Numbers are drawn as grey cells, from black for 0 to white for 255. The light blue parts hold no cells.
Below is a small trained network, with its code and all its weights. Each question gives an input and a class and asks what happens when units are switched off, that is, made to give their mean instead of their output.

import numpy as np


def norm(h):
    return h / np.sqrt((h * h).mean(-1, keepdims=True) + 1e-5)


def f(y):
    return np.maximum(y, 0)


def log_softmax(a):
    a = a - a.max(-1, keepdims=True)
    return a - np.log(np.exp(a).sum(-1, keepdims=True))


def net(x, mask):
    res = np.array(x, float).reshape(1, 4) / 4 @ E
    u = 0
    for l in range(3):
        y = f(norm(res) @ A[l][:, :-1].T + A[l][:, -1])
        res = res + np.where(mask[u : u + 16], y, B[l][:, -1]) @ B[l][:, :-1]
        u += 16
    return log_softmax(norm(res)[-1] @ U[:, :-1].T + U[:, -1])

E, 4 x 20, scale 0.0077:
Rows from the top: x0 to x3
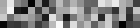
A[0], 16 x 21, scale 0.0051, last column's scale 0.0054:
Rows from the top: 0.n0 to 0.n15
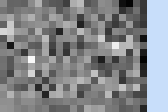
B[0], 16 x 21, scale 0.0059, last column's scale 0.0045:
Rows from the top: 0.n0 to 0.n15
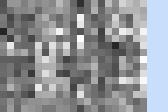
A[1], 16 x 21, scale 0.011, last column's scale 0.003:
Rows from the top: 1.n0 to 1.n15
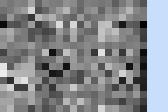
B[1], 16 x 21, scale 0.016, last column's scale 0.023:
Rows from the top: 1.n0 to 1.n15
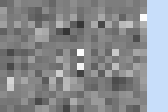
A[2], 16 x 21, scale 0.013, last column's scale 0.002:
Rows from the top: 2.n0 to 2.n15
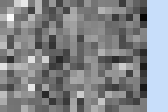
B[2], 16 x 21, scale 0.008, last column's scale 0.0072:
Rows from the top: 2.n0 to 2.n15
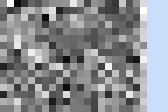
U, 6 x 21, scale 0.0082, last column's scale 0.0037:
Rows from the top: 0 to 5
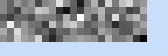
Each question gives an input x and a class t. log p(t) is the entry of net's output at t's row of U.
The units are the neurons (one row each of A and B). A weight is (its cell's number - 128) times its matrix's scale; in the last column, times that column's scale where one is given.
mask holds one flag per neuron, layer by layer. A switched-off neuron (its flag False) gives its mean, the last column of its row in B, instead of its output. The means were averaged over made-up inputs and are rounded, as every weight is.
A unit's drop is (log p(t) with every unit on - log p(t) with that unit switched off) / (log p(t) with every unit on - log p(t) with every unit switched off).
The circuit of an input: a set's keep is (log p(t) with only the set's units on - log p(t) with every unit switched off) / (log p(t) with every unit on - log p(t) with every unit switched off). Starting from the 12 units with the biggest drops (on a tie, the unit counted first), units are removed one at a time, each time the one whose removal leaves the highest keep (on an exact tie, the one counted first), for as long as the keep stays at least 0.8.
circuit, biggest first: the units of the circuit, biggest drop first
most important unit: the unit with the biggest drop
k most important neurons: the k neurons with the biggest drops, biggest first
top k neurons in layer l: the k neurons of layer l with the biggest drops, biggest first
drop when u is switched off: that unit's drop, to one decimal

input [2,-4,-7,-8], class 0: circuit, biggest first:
1.n10
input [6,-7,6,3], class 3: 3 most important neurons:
1.n11; 2.n0; 1.n7
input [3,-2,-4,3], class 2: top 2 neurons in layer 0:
0.n8; 0.n4
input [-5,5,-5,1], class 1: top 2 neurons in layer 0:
0.n10; 0.n9
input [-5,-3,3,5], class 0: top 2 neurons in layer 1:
1.n3; 1.n4
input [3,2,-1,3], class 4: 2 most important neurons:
1.n2; 1.n3
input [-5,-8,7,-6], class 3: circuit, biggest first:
1.n11; 2.n0
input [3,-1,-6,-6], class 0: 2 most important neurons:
1.n10; 1.n9
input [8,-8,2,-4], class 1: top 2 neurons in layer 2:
2.n1; 2.n7
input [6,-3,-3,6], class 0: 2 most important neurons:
1.n3; 0.n11
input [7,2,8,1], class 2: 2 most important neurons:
1.n9; 0.n13
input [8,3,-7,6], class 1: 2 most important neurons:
1.n4; 1.n15
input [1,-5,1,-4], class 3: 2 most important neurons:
1.n3; 0.n11
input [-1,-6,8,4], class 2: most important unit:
1.n9
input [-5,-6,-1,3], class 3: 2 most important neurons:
1.n11; 2.n0
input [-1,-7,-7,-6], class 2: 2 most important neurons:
1.n7; 1.n3
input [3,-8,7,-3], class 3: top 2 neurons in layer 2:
2.n0; 2.n3
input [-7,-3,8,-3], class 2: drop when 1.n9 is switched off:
1.1
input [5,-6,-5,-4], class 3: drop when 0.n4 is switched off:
0.0
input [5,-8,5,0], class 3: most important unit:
1.n11
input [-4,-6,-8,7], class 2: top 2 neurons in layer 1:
1.n7; 1.n10
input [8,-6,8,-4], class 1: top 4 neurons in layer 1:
1.n4; 1.n15; 1.n7; 1.n5
